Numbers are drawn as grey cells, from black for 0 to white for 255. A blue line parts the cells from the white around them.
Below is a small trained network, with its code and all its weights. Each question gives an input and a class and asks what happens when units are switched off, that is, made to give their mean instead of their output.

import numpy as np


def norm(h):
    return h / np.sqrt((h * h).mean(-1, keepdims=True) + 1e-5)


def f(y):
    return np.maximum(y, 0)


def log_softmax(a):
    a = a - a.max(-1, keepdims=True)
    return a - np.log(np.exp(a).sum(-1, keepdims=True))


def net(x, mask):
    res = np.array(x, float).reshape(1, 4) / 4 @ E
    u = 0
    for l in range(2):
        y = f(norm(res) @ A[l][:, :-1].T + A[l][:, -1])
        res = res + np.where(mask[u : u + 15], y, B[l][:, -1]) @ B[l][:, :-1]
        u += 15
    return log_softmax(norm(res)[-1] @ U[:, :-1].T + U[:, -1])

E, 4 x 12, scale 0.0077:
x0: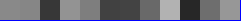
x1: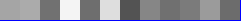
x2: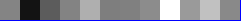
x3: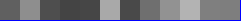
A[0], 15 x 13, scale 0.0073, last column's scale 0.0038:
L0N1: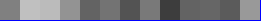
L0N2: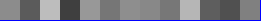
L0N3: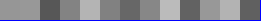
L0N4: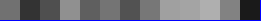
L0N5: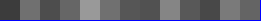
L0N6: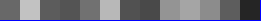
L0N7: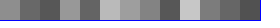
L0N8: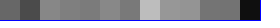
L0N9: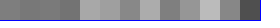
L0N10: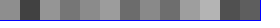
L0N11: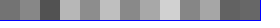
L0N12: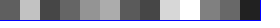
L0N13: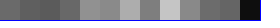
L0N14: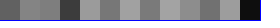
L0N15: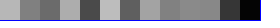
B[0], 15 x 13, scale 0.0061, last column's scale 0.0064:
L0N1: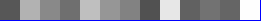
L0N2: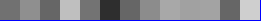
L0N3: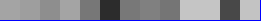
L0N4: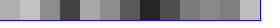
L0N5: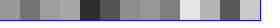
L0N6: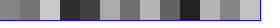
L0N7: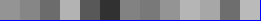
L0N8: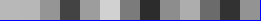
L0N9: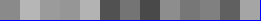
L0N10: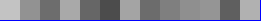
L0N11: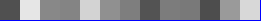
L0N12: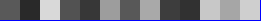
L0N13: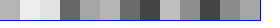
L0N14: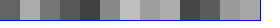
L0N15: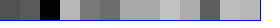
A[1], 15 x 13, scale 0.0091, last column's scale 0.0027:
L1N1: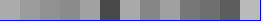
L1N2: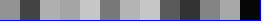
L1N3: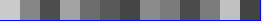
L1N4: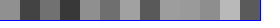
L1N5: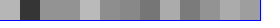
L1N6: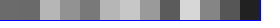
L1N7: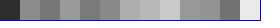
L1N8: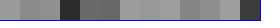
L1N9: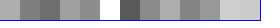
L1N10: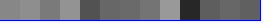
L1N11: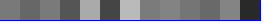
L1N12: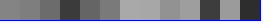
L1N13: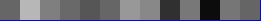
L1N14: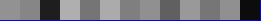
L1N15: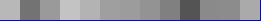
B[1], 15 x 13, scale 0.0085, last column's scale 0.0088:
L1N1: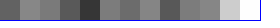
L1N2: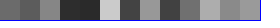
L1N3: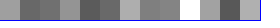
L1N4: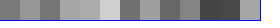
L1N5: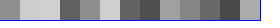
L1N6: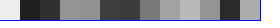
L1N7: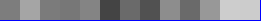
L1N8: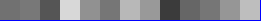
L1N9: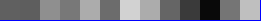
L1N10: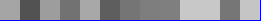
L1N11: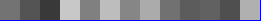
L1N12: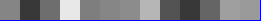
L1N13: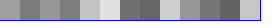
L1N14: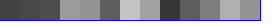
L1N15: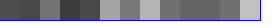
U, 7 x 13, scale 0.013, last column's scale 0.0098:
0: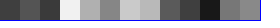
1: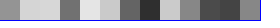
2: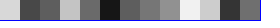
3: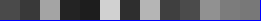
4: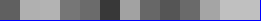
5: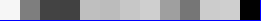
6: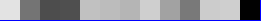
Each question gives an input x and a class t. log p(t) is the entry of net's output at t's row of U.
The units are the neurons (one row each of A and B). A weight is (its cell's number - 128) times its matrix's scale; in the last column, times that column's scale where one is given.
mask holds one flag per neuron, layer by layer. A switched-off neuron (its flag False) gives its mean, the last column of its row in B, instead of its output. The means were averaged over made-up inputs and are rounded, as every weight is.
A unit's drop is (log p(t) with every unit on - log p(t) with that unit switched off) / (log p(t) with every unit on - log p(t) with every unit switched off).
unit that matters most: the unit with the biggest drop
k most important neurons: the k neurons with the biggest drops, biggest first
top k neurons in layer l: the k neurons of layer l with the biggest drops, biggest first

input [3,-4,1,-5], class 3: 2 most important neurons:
L1N2, L1N1
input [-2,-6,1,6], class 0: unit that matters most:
L1N8
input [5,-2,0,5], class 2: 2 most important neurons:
L1N1, L1N15
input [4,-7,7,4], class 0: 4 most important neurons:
L1N8, L0N14, L1N4, L0N1
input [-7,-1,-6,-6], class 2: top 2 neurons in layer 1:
L1N6, L1N5
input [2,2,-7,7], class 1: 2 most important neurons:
L1N13, L1N1
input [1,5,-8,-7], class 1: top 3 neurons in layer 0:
L0N1, L0N12, L0N6
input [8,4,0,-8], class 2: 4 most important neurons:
L1N3, L0N3, L1N10, L0N12
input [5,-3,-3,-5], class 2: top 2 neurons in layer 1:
L1N10, L1N3
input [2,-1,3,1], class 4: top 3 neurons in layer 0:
L0N3, L0N1, L0N5
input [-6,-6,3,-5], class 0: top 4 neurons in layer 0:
L0N14, L0N5, L0N3, L0N7
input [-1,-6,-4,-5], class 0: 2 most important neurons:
L1N11, L0N12
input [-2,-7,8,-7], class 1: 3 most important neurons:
L1N5, L0N13, L1N9
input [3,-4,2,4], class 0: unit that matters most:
L1N8
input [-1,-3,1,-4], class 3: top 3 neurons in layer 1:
L1N2, L1N1, L1N11
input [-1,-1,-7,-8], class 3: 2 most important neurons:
L1N2, L0N11
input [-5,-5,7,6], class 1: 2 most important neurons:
L0N13, L1N4
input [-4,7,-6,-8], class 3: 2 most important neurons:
L1N15, L1N2
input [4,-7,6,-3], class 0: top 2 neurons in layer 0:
L0N14, L0N1
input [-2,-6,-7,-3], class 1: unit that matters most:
L1N13
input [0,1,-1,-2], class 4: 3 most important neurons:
L0N1, L1N13, L1N7
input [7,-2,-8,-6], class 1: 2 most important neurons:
L1N13, L0N1
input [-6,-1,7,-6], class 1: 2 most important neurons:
L1N5, L0N5
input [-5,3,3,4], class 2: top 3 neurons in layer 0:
L0N7, L0N10, L0N1
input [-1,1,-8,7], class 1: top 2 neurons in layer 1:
L1N13, L1N1
